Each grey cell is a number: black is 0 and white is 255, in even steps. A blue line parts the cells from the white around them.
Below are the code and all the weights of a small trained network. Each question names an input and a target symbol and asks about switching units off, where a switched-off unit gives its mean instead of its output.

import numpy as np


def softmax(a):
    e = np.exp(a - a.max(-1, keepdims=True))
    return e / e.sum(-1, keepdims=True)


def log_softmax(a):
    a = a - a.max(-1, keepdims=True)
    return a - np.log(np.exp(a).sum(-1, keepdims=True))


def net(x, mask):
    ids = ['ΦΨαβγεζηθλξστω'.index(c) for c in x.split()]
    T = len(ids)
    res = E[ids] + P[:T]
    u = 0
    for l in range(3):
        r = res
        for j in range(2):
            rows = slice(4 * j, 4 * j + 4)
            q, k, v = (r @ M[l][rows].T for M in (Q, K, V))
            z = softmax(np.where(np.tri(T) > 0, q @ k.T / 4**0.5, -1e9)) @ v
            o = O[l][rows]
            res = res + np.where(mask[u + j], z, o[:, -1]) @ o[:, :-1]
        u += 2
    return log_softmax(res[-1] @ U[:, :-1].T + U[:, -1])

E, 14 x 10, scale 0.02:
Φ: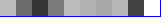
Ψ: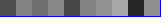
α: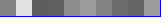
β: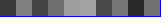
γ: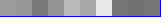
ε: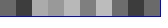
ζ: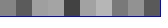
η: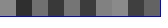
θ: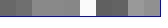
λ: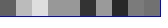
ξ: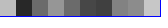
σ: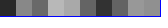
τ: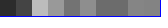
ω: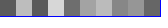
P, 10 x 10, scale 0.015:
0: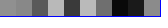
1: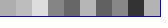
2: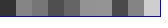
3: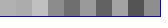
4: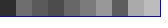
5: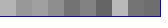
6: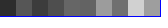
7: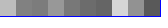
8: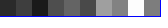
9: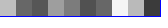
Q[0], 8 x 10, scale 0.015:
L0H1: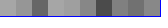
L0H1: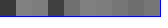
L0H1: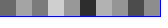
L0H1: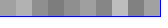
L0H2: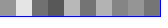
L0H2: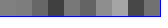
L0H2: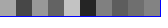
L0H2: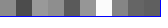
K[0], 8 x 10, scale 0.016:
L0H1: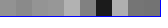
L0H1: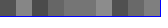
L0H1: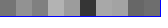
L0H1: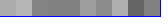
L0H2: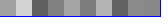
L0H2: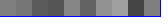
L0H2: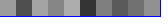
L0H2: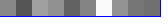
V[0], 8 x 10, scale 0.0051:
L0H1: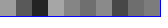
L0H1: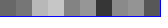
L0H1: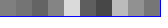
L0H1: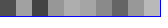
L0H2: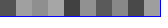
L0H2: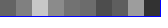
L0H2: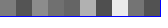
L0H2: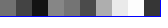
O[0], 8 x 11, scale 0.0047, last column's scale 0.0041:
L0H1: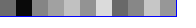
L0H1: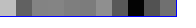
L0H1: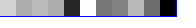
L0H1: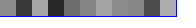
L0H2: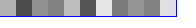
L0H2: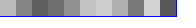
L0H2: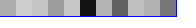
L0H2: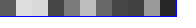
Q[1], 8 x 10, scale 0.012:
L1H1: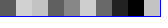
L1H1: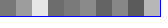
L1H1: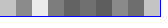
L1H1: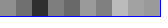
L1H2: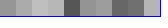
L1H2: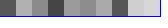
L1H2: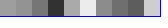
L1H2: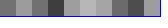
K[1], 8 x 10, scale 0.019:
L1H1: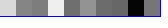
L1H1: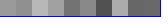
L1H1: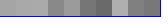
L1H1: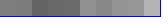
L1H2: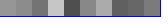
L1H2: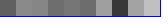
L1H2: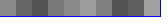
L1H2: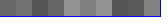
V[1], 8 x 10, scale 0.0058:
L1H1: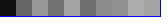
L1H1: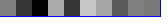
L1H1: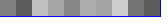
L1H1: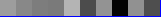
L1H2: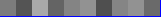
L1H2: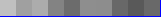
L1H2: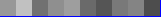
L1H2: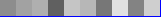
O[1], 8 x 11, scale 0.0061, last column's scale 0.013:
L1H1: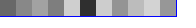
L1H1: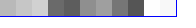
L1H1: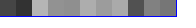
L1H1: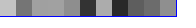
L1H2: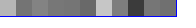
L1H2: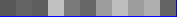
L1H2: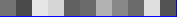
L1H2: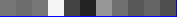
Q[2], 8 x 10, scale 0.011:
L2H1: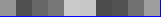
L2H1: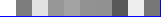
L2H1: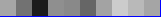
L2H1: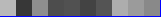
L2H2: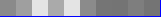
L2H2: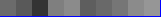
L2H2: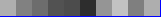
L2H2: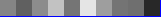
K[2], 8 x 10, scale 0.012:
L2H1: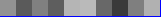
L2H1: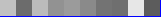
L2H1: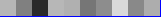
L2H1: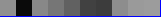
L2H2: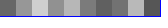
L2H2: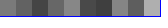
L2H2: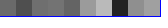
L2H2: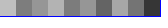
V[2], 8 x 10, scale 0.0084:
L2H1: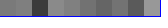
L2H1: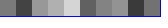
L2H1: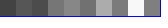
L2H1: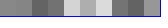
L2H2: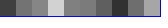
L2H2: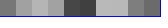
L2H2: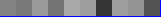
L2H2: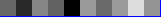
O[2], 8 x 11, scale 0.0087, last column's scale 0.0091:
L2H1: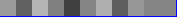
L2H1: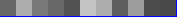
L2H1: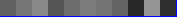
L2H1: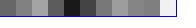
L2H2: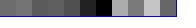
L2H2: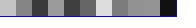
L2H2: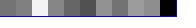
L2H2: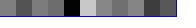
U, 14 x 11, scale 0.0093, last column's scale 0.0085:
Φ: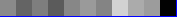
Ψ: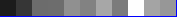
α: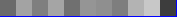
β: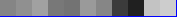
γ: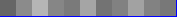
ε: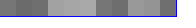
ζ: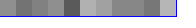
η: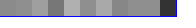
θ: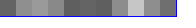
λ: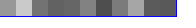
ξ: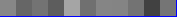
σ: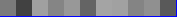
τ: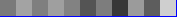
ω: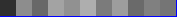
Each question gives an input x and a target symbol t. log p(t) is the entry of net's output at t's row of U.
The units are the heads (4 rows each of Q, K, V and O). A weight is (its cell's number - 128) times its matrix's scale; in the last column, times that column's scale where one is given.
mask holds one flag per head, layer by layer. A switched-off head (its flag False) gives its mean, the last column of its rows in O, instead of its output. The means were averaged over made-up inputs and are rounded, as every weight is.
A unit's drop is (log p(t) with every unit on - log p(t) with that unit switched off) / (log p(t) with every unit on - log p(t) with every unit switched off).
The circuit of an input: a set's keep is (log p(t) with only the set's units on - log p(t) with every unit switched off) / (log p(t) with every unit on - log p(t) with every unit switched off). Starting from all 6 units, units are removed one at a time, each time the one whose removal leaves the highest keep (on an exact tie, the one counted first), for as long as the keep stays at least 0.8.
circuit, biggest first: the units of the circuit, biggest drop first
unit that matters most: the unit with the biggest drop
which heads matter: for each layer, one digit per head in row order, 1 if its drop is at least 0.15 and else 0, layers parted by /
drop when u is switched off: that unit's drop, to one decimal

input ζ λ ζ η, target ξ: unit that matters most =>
L1H1
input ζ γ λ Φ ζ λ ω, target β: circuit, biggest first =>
(L0H2; L2H1)
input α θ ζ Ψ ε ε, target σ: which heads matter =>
00 / 11 / 11
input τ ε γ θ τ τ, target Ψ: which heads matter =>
01 / 10 / 00
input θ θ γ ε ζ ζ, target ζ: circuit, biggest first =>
(L0H2; L2H2)
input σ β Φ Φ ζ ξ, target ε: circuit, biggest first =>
(L2H1; L0H2; L1H1; L0H1)
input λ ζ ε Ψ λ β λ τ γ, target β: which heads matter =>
00 / 00 / 00
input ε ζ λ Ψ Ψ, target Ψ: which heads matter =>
11 / 10 / 00
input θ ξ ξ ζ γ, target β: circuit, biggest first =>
(L0H2; L1H1)
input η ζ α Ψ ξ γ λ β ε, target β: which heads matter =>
01 / 00 / 00
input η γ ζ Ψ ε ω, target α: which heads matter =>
01 / 01 / 01
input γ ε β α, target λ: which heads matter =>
11 / 10 / 10
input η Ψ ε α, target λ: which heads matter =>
11 / 10 / 00
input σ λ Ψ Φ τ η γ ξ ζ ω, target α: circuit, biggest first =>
(L0H2; L2H2; L1H2)
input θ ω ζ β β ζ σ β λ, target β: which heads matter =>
01 / 00 / 00
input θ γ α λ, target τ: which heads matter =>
10 / 10 / 11
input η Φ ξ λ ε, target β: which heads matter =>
01 / 10 / 00
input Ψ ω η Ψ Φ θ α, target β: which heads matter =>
01 / 11 / 10
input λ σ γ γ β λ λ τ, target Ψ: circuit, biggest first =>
(L1H1; L0H2)
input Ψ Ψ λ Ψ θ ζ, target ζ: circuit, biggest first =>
(L0H2; L1H1; L2H2)
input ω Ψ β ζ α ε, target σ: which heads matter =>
10 / 10 / 11
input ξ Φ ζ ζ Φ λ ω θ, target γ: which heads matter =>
11 / 11 / 01
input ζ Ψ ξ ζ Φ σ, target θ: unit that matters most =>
L0H1
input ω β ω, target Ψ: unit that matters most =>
L1H1
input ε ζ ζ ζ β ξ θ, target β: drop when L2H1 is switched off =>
0.0
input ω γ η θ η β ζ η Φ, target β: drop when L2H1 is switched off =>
0.8
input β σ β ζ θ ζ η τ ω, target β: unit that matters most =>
L0H2
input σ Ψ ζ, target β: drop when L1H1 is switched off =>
0.2
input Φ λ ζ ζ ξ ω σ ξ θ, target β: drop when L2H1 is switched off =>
0.1
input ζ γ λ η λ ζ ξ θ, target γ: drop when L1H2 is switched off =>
0.2
